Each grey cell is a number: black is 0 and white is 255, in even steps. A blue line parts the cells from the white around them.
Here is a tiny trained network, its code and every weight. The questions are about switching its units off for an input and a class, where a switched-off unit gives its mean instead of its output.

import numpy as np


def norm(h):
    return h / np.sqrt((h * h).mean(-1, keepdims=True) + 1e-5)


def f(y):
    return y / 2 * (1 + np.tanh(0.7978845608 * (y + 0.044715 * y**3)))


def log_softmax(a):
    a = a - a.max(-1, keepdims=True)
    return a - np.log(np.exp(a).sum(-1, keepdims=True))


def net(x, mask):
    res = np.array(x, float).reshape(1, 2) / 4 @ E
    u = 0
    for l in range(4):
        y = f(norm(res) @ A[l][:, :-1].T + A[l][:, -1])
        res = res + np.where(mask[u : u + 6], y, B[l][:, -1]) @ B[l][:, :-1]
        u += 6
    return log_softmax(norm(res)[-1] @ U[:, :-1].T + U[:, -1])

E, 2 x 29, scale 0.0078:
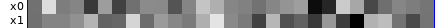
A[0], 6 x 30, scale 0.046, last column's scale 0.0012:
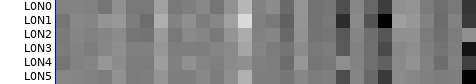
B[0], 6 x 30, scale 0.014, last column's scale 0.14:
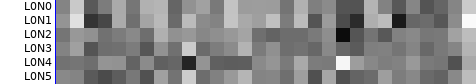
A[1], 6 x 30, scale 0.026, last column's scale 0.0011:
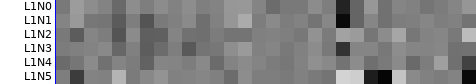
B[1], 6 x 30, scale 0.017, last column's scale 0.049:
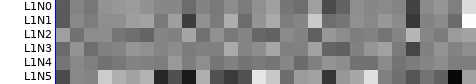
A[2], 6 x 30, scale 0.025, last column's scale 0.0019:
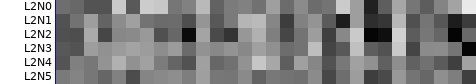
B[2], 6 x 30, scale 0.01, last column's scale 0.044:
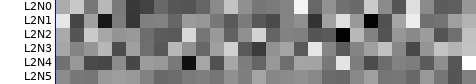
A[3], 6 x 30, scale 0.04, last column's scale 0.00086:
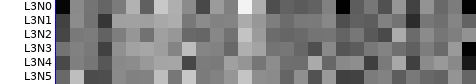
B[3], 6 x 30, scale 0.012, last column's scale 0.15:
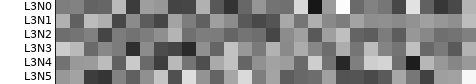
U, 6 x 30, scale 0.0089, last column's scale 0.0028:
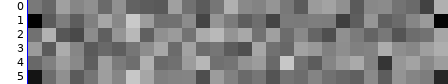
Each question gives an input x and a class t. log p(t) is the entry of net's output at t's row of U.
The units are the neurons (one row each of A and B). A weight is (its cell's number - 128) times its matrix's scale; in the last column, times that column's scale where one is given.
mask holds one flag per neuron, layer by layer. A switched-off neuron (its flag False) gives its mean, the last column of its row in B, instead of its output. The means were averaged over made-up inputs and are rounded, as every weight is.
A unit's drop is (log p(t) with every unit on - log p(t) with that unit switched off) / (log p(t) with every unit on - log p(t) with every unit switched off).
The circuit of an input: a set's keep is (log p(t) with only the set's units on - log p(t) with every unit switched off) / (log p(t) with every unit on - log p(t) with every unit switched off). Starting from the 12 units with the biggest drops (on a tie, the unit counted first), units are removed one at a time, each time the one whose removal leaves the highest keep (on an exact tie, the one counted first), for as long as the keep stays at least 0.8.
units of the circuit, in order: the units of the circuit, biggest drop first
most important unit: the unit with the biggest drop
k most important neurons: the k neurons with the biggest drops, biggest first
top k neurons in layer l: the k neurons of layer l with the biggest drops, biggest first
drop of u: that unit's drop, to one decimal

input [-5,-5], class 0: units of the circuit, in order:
[L0N5, L0N1, L0N0, L3N5]
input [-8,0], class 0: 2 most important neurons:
[L0N1, L0N0]
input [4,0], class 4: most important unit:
L0N1
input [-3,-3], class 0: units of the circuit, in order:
[L0N5, L0N1, L0N0, L3N5]
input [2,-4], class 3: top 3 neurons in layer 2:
[L2N4, L2N2, L2N3]
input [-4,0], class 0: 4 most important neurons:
[L0N1, L0N2, L0N0, L0N5]
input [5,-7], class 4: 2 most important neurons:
[L0N4, L0N1]
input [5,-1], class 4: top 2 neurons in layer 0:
[L0N4, L0N1]
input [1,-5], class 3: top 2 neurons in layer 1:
[L1N1, L1N0]
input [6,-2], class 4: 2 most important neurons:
[L0N4, L0N1]
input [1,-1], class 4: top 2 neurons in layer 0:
[L0N4, L0N1]
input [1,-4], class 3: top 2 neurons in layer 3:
[L3N5, L3N4]
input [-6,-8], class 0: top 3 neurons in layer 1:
[L1N1, L1N0, L1N5]
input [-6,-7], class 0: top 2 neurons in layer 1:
[L1N5, L1N1]
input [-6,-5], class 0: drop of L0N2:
1.0
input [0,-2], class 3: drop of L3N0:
0.1
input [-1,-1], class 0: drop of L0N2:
1.0
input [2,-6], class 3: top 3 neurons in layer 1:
[L1N1, L1N0, L1N5]
